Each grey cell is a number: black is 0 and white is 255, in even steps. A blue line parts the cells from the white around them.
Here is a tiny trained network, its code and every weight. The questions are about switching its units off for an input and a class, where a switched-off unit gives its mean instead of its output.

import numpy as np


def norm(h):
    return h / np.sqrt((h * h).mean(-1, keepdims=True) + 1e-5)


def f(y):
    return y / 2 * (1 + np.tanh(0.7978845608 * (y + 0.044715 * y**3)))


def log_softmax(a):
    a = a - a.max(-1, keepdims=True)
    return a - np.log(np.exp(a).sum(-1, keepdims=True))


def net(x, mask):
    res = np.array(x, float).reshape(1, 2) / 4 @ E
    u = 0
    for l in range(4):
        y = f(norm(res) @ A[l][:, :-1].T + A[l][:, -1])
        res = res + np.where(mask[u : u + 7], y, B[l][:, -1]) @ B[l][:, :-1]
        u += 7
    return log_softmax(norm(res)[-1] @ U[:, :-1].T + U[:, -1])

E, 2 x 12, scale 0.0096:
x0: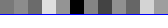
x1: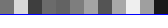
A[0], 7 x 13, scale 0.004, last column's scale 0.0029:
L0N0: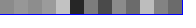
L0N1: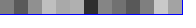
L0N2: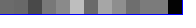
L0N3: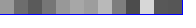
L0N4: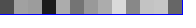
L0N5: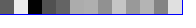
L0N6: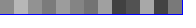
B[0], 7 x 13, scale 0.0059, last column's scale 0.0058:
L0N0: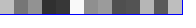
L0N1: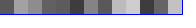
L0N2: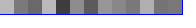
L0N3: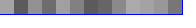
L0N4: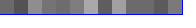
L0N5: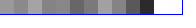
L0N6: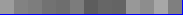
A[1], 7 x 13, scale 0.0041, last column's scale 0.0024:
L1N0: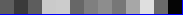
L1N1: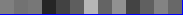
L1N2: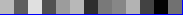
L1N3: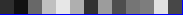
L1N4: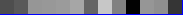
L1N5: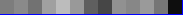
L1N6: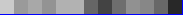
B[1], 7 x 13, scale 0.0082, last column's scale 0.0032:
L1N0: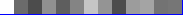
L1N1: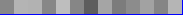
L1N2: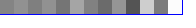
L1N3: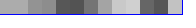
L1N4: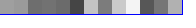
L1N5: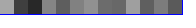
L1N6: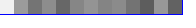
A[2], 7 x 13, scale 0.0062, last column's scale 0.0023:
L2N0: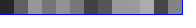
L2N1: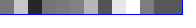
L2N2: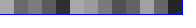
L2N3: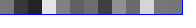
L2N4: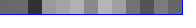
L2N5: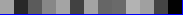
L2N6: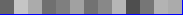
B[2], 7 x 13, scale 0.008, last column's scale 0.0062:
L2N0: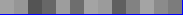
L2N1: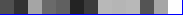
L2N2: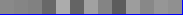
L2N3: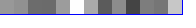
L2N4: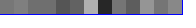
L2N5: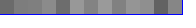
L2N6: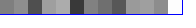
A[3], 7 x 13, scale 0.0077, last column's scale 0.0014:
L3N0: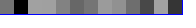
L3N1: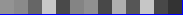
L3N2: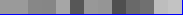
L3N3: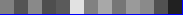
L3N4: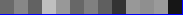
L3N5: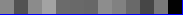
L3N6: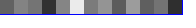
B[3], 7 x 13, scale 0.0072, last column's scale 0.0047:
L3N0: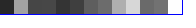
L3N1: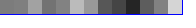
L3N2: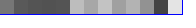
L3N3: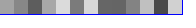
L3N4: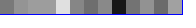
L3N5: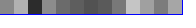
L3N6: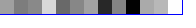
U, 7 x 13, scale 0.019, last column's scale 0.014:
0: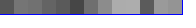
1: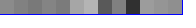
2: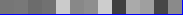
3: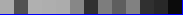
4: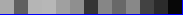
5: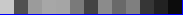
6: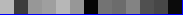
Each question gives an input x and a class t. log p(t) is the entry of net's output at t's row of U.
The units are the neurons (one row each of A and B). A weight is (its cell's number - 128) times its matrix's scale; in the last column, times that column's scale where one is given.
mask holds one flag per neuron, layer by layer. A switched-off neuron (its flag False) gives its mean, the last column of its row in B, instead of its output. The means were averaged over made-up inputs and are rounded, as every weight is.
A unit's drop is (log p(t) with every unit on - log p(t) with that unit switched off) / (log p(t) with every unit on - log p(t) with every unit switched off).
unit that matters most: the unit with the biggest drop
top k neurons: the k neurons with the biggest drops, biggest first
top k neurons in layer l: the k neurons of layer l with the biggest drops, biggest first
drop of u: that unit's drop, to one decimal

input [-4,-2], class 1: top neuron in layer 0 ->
L0N5
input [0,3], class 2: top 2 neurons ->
L0N5; L1N4
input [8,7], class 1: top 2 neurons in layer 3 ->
L3N1; L3N0
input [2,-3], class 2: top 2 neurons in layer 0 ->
L0N1; L0N5
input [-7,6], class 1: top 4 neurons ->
L0N1; L1N4; L3N6; L1N3
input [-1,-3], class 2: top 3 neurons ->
L0N1; L0N5; L2N1
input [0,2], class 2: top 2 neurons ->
L0N5; L2N1
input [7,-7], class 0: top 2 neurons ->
L1N2; L3N0
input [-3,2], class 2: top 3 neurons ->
L2N6; L0N0; L2N3
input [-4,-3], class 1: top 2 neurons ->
L2N1; L0N5
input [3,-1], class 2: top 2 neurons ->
L0N0; L1N2
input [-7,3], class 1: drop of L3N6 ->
0.2
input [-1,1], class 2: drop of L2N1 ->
0.6
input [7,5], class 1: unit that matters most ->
L2N3
